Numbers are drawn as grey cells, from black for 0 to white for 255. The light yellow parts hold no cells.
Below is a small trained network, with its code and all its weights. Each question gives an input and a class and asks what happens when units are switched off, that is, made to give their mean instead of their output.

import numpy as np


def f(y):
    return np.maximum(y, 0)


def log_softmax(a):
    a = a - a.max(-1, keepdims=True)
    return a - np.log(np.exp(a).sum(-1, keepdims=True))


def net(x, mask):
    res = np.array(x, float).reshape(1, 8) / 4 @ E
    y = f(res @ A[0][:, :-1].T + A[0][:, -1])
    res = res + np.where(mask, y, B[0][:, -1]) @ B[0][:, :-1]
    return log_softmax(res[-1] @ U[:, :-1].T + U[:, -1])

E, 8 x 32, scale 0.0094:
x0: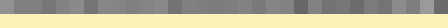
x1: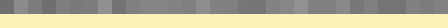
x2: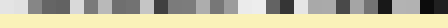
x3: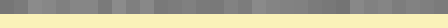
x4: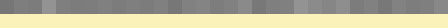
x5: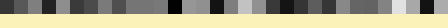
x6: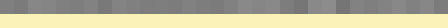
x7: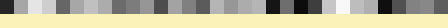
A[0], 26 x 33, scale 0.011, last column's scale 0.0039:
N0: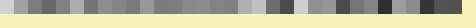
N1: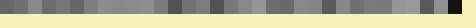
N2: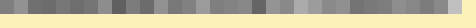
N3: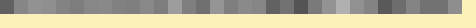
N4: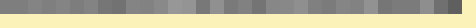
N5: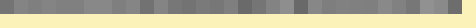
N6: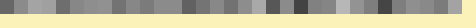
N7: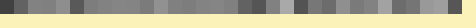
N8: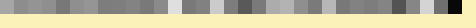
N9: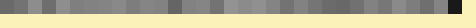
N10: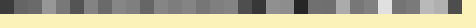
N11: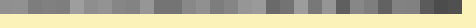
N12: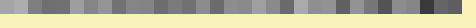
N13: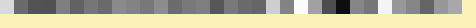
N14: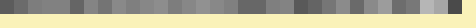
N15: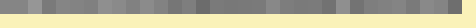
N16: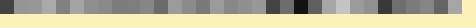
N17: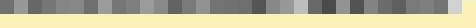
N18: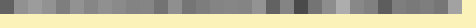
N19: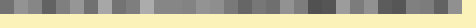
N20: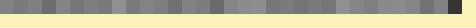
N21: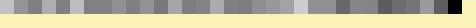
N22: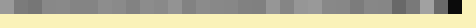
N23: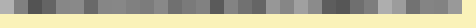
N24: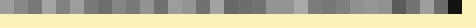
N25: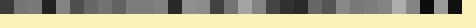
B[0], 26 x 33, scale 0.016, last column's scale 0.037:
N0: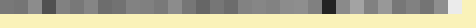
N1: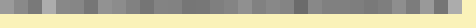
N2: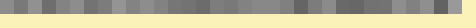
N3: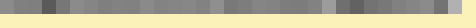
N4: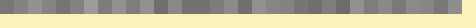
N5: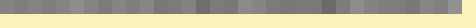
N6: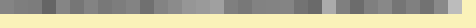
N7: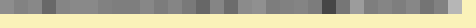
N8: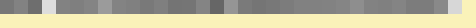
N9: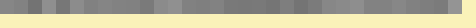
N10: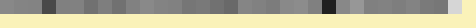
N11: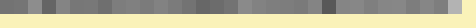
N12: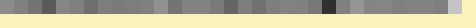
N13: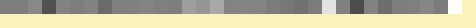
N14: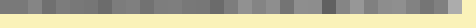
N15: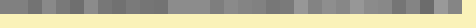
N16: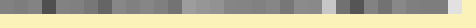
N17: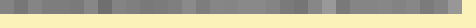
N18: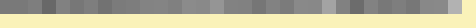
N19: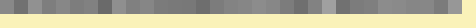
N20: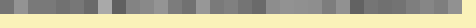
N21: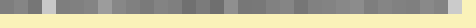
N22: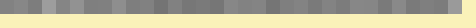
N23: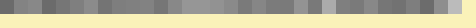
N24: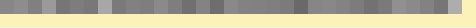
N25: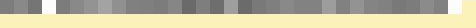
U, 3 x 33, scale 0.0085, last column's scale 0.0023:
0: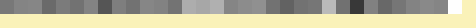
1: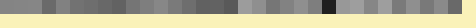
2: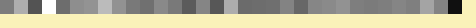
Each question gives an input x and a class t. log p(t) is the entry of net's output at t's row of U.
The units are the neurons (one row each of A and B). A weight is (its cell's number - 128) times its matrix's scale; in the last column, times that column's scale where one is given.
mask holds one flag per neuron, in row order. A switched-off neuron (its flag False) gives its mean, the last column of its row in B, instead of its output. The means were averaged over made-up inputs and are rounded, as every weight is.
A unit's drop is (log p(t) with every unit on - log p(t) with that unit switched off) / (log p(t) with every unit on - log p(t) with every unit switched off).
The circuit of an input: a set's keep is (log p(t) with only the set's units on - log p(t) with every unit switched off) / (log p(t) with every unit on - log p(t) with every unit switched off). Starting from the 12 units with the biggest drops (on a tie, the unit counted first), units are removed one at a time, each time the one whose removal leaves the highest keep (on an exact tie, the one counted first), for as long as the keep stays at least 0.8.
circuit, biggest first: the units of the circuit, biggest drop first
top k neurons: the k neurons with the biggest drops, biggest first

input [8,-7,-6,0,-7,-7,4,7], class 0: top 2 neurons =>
N16, N25
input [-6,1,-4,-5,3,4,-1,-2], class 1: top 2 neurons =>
N10, N8
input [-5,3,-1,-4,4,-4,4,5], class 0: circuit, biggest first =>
N16
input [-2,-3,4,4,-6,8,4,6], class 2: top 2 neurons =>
N25, N13
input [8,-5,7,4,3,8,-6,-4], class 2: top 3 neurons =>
N25, N10, N1
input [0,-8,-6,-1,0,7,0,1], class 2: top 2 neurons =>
N25, N0
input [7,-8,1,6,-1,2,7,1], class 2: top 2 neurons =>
N13, N10
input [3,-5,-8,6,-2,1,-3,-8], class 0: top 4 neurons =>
N13, N0, N23, N12
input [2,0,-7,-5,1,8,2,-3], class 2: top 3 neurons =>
N25, N0, N12
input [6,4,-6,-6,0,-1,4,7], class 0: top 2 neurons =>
N16, N0
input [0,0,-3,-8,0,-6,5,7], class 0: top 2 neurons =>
N16, N25
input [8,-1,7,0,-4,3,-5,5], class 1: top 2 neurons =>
N0, N13
